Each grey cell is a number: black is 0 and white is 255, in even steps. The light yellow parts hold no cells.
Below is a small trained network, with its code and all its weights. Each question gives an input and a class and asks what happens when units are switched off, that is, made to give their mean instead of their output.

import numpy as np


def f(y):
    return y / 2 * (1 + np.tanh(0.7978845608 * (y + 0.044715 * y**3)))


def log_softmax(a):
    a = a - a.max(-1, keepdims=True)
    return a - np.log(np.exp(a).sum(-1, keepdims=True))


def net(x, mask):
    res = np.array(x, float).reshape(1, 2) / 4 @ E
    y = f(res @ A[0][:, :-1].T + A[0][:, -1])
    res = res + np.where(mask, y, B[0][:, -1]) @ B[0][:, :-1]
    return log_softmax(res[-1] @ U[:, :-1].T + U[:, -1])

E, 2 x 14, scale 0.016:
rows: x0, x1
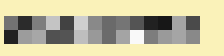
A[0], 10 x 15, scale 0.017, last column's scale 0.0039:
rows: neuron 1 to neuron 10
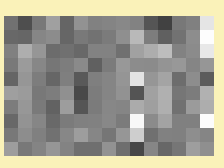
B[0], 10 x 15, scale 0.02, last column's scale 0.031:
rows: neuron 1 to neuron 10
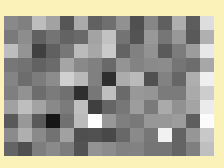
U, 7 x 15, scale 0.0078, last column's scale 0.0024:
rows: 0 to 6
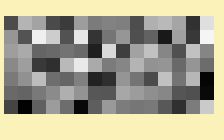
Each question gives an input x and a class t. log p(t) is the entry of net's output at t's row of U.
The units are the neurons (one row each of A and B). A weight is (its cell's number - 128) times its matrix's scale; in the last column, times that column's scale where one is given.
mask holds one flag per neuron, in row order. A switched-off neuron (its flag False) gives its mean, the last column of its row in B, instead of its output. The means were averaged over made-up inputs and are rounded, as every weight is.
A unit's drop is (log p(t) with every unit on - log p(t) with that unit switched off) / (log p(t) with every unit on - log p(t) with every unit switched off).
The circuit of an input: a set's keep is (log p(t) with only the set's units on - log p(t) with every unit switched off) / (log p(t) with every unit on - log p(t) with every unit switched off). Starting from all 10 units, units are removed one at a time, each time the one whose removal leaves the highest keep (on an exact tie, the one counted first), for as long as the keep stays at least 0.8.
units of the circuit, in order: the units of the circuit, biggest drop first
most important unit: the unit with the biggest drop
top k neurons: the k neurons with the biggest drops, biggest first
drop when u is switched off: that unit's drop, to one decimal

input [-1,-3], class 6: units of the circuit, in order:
(neuron 7; neuron 3; neuron 8)
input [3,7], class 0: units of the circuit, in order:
(neuron 3; neuron 2)
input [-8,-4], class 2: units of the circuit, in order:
(neuron 6)
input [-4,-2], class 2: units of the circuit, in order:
(neuron 8; neuron 6)
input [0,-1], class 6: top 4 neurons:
(neuron 8; neuron 7; neuron 1; neuron 3)
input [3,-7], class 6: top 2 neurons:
(neuron 10; neuron 7)
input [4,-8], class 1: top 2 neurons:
(neuron 1; neuron 9)
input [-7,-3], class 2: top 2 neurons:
(neuron 6; neuron 8)
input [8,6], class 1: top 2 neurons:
(neuron 1; neuron 8)
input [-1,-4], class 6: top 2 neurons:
(neuron 7; neuron 3)
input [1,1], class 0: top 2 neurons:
(neuron 5; neuron 3)
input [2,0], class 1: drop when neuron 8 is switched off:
0.3
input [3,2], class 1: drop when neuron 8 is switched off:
0.4
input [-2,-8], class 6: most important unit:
neuron 10
